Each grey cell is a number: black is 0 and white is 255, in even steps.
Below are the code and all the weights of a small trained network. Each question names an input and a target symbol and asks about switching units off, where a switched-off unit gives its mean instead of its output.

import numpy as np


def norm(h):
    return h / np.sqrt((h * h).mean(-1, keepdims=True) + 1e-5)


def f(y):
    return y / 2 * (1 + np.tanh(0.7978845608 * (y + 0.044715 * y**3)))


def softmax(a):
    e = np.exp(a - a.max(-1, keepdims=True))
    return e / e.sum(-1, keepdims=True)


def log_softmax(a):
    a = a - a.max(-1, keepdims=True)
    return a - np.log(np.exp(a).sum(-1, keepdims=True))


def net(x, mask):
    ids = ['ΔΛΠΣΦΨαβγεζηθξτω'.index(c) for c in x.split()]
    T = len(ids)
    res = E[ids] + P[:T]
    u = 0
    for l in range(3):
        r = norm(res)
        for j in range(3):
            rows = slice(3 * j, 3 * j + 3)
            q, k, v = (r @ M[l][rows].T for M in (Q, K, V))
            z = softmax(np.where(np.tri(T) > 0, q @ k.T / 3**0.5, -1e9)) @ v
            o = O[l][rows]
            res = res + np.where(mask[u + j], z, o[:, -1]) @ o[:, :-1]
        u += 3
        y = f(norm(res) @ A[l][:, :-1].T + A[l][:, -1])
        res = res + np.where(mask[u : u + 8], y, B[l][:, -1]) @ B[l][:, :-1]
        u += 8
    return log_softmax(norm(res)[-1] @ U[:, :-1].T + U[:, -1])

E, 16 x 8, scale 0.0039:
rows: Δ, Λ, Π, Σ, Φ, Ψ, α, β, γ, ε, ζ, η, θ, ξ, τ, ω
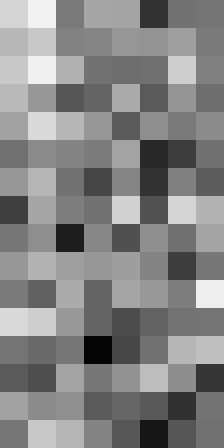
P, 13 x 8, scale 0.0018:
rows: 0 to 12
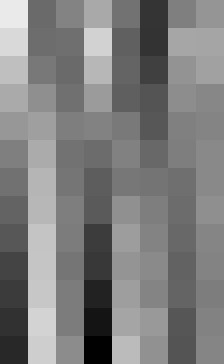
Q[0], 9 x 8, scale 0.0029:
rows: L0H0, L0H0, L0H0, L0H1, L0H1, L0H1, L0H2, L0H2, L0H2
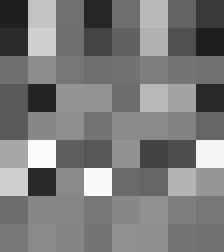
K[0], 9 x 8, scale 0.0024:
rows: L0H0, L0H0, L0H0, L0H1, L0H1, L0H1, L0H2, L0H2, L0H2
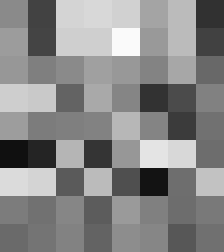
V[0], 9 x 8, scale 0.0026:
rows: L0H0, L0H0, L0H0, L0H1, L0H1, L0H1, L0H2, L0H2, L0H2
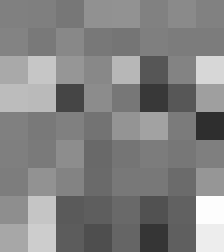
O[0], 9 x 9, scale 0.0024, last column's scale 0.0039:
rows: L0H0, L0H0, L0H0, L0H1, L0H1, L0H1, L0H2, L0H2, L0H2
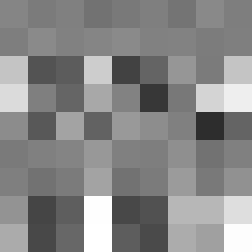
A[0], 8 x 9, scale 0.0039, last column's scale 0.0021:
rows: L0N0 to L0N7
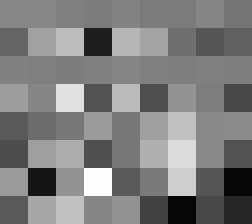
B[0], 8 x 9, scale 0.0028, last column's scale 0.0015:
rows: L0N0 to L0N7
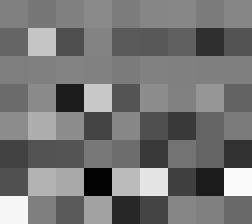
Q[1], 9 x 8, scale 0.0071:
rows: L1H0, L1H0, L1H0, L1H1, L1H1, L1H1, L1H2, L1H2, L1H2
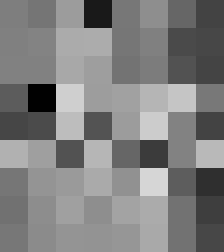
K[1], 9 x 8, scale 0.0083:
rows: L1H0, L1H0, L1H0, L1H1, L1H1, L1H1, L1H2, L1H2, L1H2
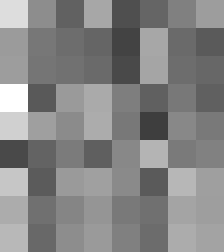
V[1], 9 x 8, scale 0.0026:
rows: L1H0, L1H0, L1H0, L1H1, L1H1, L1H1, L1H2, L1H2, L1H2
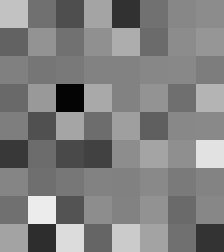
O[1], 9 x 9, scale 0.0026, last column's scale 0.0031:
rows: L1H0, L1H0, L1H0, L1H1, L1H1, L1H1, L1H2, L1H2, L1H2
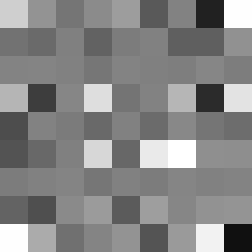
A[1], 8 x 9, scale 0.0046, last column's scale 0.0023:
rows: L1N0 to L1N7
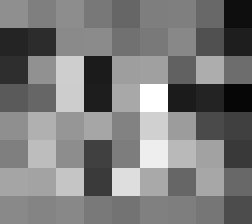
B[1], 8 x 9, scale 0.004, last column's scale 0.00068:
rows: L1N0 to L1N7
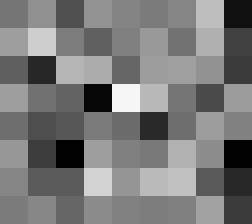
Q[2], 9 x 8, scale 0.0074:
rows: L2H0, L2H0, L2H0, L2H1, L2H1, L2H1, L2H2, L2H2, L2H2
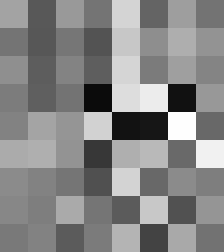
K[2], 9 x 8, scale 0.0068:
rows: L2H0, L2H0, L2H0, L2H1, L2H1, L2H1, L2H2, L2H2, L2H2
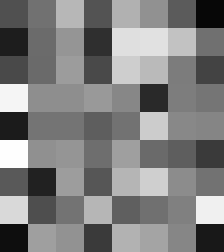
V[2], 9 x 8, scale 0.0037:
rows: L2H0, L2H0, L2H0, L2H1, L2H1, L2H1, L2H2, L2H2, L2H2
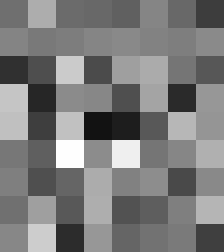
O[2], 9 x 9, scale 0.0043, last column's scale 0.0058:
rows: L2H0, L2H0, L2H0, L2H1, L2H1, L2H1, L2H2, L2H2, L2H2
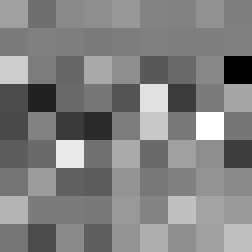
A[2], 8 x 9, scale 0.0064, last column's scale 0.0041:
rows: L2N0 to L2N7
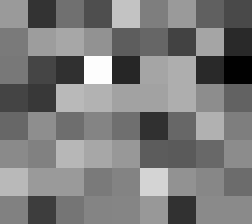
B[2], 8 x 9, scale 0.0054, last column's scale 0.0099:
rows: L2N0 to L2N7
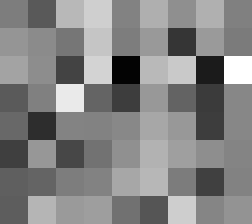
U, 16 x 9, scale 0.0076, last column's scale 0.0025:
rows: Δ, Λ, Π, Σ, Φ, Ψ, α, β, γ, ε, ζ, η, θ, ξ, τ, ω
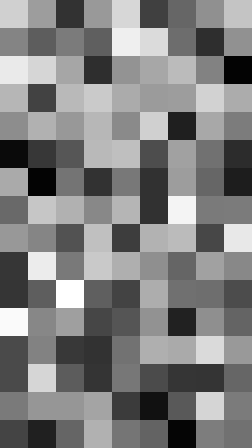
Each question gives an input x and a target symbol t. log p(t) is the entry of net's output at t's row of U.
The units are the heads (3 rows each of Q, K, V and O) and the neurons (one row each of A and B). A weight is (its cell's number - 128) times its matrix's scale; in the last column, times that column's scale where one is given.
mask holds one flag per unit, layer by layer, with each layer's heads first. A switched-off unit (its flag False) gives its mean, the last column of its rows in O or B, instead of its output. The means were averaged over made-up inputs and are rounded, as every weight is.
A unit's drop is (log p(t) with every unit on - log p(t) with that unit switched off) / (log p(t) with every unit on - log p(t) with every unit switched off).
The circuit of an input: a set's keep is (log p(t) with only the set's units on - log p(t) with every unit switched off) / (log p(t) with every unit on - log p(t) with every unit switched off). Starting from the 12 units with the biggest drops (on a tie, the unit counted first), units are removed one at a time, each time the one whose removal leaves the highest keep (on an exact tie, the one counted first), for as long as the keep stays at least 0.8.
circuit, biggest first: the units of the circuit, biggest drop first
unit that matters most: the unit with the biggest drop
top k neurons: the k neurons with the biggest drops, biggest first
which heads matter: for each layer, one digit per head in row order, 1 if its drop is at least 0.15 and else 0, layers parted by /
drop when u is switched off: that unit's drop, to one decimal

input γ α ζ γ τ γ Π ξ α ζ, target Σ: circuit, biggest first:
[L2H0; L2N2]
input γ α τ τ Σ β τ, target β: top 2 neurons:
[L2N2; L2N5]
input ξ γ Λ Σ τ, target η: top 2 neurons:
[L2N2; L2N1]
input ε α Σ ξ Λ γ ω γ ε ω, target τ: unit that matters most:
L0N6
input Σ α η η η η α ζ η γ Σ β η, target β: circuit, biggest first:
[L2H1; L2N2]
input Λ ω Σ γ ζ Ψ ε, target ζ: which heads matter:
000 / 000 / 010
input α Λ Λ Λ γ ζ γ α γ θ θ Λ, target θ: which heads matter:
000 / 000 / 010
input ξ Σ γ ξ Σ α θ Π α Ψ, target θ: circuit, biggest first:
[L2H1; L2N2]
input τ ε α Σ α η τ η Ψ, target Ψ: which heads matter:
000 / 010 / 000
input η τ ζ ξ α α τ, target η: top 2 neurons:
[L2N2; L0N7]
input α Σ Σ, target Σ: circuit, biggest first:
[L2N0; L2N2; L2H1; L1H1]
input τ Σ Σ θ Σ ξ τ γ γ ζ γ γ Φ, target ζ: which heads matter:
000 / 001 / 010
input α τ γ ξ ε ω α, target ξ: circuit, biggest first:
[L2N2; L0H2]
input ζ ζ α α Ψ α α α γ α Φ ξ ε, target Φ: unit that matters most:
L0N7
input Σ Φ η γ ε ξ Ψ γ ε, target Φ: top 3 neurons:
[L0N6; L0N7; L2N2]
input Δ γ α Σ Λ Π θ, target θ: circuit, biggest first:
[L2H1; L2N2]
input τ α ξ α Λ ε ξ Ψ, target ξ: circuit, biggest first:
[L0H2; L2N2]
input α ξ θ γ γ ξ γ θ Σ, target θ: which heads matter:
111 / 011 / 010
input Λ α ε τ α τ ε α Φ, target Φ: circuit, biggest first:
[L2N2; L1H1; L2N1]
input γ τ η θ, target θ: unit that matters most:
L2H1
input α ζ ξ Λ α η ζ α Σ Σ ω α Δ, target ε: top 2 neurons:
[L0N6; L2N2]
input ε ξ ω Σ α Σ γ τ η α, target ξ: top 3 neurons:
[L0N6; L2N2; L2N4]
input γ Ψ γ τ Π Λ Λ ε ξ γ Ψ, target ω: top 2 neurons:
[L2N2; L2N4]
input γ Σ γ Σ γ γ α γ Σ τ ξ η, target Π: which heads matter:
000 / 001 / 010
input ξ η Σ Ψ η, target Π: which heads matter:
000 / 000 / 010
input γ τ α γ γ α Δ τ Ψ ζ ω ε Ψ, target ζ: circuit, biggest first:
[L2H1; L2N3; L2N2]
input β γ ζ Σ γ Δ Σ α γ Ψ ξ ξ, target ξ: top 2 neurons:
[L0N1; L2N2]
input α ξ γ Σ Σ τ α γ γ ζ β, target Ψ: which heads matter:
000 / 001 / 101
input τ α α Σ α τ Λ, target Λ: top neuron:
[L2N6]
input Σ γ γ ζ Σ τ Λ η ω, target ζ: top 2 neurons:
[L2N2; L2N3]
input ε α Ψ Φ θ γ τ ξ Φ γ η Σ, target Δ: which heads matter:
000 / 001 / 100
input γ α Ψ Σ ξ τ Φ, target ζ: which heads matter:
010 / 000 / 010
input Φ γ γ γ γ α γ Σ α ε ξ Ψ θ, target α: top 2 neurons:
[L2N2; L2N4]
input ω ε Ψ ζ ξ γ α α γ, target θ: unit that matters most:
L0N6
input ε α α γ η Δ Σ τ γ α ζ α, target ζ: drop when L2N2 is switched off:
0.1
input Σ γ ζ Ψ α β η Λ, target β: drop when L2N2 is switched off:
0.3
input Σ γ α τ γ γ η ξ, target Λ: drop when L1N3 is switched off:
0.3
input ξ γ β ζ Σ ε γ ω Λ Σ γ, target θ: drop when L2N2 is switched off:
0.7
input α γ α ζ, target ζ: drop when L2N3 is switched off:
0.2
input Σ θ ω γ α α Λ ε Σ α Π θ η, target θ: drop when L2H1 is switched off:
1.0
